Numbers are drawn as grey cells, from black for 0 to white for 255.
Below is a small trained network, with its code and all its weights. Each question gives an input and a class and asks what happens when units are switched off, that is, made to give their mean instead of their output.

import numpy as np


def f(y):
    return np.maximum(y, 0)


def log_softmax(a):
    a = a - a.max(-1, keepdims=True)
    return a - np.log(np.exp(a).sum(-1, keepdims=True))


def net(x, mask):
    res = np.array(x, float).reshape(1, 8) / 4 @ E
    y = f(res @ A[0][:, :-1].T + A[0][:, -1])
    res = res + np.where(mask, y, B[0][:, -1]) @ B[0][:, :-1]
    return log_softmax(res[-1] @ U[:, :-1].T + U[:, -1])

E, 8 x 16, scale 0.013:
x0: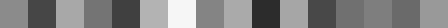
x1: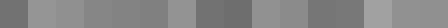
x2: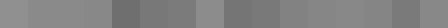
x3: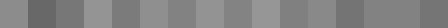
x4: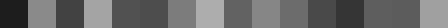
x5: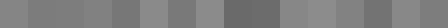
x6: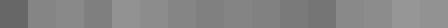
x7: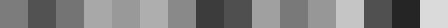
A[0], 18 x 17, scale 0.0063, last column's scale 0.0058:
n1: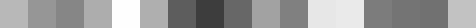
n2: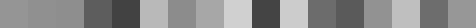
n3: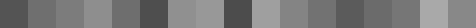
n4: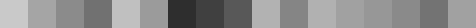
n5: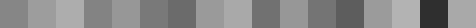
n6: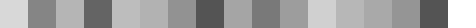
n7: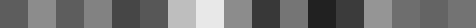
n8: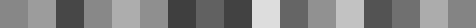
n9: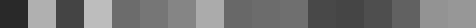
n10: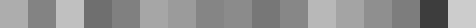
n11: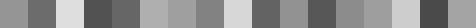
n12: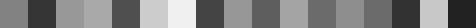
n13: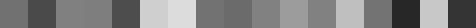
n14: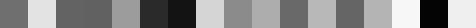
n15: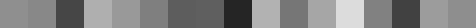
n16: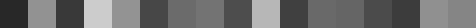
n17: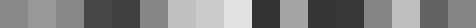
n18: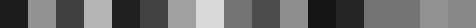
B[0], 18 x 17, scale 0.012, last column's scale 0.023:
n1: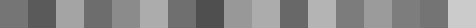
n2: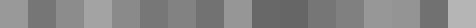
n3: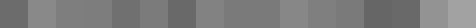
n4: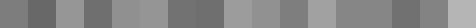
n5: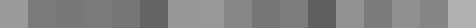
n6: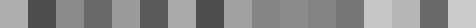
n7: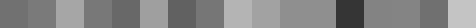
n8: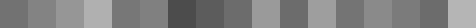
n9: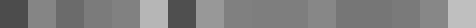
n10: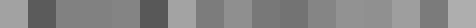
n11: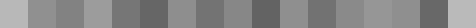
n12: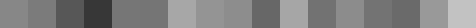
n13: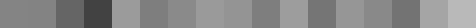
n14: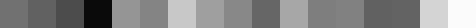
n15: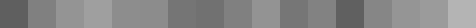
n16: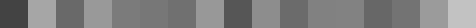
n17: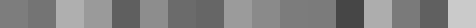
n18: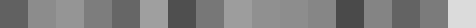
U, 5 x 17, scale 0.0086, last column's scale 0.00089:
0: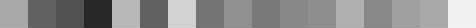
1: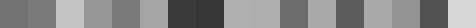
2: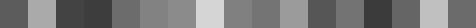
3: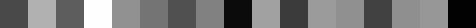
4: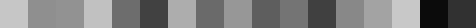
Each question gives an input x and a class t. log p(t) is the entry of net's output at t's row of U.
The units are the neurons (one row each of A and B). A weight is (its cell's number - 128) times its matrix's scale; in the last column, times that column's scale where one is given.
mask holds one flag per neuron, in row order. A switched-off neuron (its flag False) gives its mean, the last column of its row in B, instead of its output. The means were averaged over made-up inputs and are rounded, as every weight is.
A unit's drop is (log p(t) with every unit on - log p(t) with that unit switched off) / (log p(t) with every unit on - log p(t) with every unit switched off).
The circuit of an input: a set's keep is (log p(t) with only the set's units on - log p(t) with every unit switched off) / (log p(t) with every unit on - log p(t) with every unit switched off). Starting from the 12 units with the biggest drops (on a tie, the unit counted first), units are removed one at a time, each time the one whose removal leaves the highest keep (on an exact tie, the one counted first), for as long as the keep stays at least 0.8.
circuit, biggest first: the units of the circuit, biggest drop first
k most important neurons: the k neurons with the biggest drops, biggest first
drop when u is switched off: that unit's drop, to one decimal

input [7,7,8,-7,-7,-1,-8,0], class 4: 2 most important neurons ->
[n14; n11]
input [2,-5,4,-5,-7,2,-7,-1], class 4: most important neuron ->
[n14]
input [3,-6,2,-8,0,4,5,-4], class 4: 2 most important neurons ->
[n1; n11]
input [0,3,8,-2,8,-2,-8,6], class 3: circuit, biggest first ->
[n14; n16]
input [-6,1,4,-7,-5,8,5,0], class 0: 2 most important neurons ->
[n14; n18]
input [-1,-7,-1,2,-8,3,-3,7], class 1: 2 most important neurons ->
[n14; n1]
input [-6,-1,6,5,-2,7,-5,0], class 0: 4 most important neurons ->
[n14; n18; n17; n7]
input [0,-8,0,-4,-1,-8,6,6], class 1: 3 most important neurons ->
[n14; n8; n1]
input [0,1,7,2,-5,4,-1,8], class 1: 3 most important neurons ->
[n14; n1; n8]
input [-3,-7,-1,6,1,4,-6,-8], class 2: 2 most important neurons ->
[n14; n6]
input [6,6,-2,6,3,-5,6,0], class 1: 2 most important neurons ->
[n14; n17]
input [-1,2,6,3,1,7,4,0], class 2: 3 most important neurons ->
[n6; n17; n1]
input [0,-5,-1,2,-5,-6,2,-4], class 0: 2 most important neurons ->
[n14; n8]
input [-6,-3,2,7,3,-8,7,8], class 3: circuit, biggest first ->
[n16]
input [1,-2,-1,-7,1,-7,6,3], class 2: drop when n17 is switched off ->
0.1
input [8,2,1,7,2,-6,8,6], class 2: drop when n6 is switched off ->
0.1
